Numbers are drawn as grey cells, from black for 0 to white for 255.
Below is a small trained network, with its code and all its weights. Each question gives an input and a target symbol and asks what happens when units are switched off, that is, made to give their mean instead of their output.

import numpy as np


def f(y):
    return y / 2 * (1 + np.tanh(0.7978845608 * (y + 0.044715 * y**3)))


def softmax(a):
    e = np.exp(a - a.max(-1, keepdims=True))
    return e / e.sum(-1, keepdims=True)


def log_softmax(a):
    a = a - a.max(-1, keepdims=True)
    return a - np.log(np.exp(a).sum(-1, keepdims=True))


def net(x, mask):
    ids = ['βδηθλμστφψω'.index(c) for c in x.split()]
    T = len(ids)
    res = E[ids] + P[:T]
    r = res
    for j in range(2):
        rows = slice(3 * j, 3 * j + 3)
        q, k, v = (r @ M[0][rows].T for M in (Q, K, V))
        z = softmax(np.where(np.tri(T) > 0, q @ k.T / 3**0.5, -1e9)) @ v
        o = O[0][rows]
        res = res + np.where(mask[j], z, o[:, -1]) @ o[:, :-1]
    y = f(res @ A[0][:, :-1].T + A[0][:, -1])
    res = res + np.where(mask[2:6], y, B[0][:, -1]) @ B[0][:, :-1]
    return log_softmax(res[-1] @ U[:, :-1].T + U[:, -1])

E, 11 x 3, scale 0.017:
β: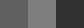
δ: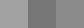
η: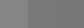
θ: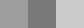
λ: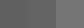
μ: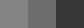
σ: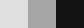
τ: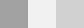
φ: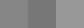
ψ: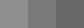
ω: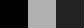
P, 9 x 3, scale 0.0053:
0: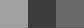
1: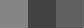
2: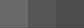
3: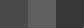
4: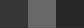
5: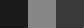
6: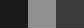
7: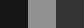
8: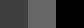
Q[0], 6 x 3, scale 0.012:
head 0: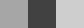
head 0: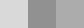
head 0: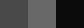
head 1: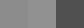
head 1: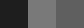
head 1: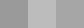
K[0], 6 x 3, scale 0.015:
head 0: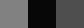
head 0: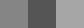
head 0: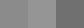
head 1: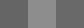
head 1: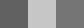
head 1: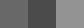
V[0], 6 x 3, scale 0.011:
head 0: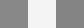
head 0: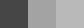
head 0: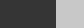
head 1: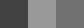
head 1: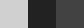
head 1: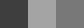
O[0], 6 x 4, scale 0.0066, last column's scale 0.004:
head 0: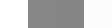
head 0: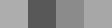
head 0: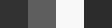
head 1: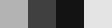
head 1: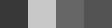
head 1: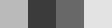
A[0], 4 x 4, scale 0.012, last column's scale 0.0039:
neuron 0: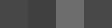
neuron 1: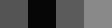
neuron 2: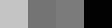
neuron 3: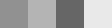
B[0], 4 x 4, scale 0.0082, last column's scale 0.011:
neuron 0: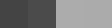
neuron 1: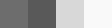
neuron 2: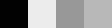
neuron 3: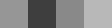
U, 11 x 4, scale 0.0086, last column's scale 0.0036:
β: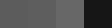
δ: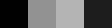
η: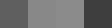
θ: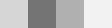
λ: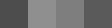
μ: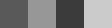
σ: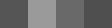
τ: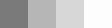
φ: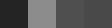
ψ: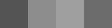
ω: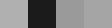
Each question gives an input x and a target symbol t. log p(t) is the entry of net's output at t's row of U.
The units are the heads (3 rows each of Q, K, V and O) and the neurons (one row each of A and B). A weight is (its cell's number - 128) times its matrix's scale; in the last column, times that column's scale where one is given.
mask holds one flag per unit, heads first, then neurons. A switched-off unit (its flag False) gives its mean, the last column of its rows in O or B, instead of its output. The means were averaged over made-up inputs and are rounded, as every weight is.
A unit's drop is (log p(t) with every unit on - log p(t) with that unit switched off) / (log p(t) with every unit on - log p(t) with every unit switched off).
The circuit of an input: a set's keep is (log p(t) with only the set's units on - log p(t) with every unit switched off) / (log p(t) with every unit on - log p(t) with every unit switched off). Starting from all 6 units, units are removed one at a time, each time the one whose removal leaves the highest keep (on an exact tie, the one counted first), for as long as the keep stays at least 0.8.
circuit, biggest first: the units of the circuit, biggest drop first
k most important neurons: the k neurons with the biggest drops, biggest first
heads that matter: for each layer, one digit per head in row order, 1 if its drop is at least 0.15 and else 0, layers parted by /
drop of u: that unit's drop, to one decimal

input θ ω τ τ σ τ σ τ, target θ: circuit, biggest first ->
[head 0]
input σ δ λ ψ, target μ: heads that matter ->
11
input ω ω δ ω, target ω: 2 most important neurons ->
[neuron 1; neuron 2]
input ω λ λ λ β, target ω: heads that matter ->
01
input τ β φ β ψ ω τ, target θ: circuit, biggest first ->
[neuron 3; head 0]
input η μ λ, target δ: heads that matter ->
11
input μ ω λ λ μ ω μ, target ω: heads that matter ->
01
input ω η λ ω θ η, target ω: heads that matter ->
11
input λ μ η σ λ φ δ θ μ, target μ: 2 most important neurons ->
[neuron 1; neuron 0]
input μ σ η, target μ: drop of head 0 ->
0.3
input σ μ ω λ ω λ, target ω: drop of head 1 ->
0.5
